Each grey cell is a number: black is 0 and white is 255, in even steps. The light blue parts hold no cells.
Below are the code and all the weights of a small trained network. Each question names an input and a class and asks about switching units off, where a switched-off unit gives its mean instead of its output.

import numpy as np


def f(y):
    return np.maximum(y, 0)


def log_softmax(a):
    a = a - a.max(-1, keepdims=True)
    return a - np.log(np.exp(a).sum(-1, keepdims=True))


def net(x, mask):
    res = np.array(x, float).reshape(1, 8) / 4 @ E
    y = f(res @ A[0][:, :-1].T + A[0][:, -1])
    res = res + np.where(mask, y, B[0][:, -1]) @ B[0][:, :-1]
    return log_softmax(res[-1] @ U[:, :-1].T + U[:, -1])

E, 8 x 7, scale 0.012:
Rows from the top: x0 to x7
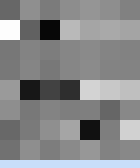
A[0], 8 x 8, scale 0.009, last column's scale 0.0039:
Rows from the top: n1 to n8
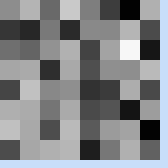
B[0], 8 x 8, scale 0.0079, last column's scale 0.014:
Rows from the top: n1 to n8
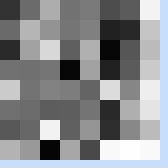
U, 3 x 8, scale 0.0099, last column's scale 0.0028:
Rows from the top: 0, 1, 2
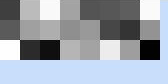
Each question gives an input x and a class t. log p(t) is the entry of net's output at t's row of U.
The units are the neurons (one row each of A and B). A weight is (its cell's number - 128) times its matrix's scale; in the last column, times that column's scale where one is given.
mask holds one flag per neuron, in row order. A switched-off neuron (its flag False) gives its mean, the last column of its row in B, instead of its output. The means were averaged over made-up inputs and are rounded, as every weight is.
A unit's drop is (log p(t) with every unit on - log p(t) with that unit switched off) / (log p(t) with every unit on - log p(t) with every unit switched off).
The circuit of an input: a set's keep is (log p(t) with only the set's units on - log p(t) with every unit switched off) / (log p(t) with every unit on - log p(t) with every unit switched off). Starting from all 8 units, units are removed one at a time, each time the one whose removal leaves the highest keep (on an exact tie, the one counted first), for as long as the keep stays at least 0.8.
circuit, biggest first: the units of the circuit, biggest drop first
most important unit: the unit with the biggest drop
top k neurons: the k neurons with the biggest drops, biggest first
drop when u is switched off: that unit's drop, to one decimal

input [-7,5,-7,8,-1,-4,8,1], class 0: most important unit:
n3
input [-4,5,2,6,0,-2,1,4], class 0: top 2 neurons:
n8, n7
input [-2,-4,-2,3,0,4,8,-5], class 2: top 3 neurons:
n8, n5, n1
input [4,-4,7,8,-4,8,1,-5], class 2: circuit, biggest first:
n8, n5, n3
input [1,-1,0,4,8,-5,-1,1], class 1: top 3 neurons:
n2, n8, n5
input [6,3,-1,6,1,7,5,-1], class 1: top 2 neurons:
n4, n1
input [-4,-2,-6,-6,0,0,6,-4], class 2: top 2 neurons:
n8, n1
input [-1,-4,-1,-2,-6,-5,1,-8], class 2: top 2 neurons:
n8, n5
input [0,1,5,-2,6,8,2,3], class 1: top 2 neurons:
n8, n2
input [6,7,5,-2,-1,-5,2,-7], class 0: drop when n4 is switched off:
-0.2
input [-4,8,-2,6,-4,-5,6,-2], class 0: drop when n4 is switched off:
-0.1
